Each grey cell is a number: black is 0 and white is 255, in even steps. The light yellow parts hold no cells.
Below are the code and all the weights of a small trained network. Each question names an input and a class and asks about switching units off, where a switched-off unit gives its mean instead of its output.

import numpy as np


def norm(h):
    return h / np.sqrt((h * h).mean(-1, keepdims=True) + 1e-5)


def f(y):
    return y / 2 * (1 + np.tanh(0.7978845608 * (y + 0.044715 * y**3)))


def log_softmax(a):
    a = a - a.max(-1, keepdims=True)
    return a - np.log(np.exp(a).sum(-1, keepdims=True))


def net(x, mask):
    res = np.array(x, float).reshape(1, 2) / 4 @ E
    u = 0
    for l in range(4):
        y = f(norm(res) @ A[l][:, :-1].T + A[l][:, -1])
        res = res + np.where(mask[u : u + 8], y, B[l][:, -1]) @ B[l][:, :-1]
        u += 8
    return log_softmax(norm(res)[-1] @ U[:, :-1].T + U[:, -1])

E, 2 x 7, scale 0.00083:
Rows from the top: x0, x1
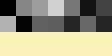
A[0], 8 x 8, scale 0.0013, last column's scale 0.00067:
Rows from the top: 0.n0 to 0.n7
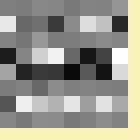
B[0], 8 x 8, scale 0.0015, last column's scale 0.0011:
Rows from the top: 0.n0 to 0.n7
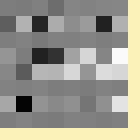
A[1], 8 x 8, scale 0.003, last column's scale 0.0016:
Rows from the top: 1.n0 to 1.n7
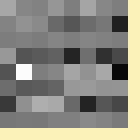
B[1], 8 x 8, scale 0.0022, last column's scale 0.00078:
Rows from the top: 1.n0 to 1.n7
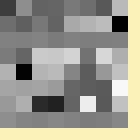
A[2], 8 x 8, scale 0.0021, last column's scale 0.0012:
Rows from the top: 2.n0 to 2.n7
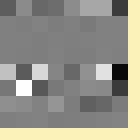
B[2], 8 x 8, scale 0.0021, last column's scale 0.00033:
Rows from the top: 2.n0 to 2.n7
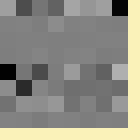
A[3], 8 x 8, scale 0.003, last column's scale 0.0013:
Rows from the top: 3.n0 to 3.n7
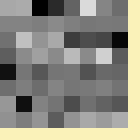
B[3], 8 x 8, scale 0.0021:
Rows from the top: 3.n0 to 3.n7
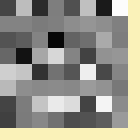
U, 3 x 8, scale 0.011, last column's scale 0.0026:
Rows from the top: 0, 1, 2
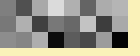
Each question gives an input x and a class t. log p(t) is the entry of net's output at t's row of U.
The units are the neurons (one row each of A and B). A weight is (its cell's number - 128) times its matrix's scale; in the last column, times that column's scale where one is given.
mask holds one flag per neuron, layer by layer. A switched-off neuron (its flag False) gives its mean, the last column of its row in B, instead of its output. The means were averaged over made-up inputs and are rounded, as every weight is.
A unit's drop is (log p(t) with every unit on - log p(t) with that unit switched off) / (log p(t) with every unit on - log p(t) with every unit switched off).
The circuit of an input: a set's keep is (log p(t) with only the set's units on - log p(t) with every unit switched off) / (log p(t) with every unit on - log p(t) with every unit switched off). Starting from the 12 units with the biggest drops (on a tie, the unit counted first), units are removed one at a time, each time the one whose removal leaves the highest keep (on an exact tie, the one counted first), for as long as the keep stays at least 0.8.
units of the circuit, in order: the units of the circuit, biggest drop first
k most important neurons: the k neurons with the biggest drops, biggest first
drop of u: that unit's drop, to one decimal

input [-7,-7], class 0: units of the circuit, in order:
(1.n6; 3.n3)
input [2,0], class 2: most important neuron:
(0.n3)
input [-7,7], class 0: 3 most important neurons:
(1.n6; 1.n3; 0.n3)
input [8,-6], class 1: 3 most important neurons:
(1.n6; 1.n3; 0.n4)
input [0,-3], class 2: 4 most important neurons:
(0.n4; 0.n6; 1.n3; 3.n0)
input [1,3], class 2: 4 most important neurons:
(0.n4; 0.n6; 1.n4; 3.n2)
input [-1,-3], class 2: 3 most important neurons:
(0.n4; 0.n6; 1.n3)
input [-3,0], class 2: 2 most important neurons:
(0.n3; 1.n6)
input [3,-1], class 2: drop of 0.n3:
1.2
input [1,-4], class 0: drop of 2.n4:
0.0
